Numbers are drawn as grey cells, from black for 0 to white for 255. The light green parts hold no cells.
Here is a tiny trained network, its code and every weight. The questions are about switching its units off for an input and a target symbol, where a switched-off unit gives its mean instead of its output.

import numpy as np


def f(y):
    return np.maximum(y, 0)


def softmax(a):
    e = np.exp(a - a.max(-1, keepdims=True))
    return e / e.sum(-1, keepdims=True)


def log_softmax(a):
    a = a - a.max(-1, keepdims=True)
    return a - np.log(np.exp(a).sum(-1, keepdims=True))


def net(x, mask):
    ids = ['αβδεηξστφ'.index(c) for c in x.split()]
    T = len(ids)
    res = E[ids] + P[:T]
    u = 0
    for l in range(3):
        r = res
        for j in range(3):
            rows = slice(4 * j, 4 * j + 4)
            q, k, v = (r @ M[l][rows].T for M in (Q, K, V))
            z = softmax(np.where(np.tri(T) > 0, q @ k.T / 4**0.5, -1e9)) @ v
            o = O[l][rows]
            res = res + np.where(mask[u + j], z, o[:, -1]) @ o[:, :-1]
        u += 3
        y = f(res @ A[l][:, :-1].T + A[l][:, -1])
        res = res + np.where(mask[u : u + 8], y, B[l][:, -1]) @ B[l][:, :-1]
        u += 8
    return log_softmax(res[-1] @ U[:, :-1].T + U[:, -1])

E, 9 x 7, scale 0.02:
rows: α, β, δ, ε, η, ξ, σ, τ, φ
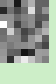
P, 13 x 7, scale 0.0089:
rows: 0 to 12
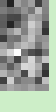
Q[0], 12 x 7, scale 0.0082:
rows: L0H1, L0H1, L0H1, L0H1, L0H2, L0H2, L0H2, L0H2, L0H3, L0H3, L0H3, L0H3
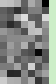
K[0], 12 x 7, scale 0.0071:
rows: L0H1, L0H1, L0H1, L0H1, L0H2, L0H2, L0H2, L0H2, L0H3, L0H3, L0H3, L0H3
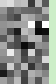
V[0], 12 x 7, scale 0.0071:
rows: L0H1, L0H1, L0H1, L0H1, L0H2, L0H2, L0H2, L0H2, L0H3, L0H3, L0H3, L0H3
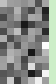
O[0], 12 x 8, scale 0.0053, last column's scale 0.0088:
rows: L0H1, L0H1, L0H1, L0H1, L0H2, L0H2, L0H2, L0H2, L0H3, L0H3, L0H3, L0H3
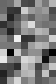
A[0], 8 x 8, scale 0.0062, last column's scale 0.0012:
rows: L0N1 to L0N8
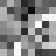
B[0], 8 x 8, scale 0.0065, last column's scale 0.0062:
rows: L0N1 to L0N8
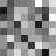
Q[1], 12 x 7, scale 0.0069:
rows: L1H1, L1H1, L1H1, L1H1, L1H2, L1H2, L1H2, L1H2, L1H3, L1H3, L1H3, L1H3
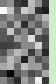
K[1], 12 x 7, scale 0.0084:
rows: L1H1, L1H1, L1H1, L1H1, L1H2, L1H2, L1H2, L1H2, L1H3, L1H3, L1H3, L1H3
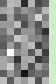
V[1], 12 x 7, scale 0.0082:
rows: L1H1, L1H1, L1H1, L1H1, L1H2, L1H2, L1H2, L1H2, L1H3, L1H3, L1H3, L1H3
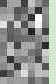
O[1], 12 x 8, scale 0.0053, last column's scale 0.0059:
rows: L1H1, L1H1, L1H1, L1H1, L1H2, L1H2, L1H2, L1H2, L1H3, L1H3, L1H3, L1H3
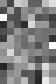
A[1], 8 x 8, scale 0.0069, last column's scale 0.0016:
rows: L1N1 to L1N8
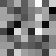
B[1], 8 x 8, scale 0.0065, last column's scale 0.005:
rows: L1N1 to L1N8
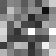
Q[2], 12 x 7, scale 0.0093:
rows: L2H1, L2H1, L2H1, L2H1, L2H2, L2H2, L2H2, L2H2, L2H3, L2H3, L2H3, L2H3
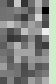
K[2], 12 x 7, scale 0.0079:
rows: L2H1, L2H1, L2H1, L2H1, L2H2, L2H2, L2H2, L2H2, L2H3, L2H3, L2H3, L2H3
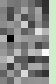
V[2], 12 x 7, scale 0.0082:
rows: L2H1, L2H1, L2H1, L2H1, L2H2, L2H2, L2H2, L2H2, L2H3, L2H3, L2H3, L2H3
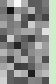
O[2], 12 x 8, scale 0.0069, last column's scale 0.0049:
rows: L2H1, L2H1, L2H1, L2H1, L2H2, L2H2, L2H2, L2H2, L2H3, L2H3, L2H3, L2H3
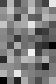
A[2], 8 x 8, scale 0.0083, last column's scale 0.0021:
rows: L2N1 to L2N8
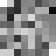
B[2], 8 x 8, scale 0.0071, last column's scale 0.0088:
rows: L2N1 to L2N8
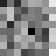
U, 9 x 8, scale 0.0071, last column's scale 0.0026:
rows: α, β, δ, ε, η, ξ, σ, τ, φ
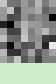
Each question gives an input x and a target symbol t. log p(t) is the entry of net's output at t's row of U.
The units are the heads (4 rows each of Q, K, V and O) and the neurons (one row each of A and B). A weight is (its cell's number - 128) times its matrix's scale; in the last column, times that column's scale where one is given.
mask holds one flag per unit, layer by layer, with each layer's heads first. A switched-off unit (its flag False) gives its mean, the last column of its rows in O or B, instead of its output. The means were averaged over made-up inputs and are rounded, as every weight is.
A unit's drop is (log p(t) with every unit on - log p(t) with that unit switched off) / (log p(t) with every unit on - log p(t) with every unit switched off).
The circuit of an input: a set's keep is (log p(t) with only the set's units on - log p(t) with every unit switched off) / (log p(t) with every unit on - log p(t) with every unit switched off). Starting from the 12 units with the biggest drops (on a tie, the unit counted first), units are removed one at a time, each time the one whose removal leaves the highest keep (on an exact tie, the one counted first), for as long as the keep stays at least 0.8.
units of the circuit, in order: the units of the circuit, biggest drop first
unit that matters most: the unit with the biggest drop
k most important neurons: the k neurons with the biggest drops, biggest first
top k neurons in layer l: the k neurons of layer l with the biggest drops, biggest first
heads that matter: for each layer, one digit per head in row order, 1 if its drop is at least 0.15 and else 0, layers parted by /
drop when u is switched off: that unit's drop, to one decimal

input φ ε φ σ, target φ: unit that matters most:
L1N5
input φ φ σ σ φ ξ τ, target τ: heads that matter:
001 / 100 / 000
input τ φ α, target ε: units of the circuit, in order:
(L2H3 L1N5)
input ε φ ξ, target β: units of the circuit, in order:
(L0H2 L2H2 L2H1)
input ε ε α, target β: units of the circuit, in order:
(L0H2 L0H1 L2H2)
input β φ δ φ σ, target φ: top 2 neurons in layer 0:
(L0N7 L0N4)
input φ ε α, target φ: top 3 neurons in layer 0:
(L0N7 L0N1 L0N2)
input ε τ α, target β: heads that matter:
111 / 001 / 010
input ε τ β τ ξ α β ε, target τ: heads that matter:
111 / 001 / 001
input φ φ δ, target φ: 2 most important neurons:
(L0N7 L1N5)
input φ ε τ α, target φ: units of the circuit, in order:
(L1N5 L2H2 L0N7)
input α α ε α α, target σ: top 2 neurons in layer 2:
(L2N8 L2N3)
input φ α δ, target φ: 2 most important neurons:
(L1N5 L0N7)
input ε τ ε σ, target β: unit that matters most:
L2H2
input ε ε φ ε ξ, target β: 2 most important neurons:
(L0N2 L0N6)
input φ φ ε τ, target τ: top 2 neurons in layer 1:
(L1N5 L1N1)
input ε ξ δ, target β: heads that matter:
111 / 001 / 110
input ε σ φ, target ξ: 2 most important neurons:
(L1N5 L2N5)
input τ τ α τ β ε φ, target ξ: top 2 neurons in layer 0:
(L0N7 L0N8)
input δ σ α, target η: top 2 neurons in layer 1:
(L1N7 L1N6)
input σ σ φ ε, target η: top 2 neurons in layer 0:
(L0N2 L0N1)
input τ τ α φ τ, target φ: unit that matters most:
L2H1
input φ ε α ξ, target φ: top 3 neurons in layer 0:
(L0N1 L0N2 L0N7)
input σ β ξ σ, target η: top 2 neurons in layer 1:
(L1N6 L1N5)
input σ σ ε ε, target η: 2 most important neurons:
(L0N2 L1N6)
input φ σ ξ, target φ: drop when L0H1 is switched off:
-0.1
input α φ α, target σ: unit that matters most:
L0H3
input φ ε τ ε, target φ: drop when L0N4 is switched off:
0.1
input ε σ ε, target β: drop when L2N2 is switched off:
0.1
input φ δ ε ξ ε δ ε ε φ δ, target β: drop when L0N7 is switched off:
0.0
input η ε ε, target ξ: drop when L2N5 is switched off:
0.3
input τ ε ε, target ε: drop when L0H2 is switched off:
0.2
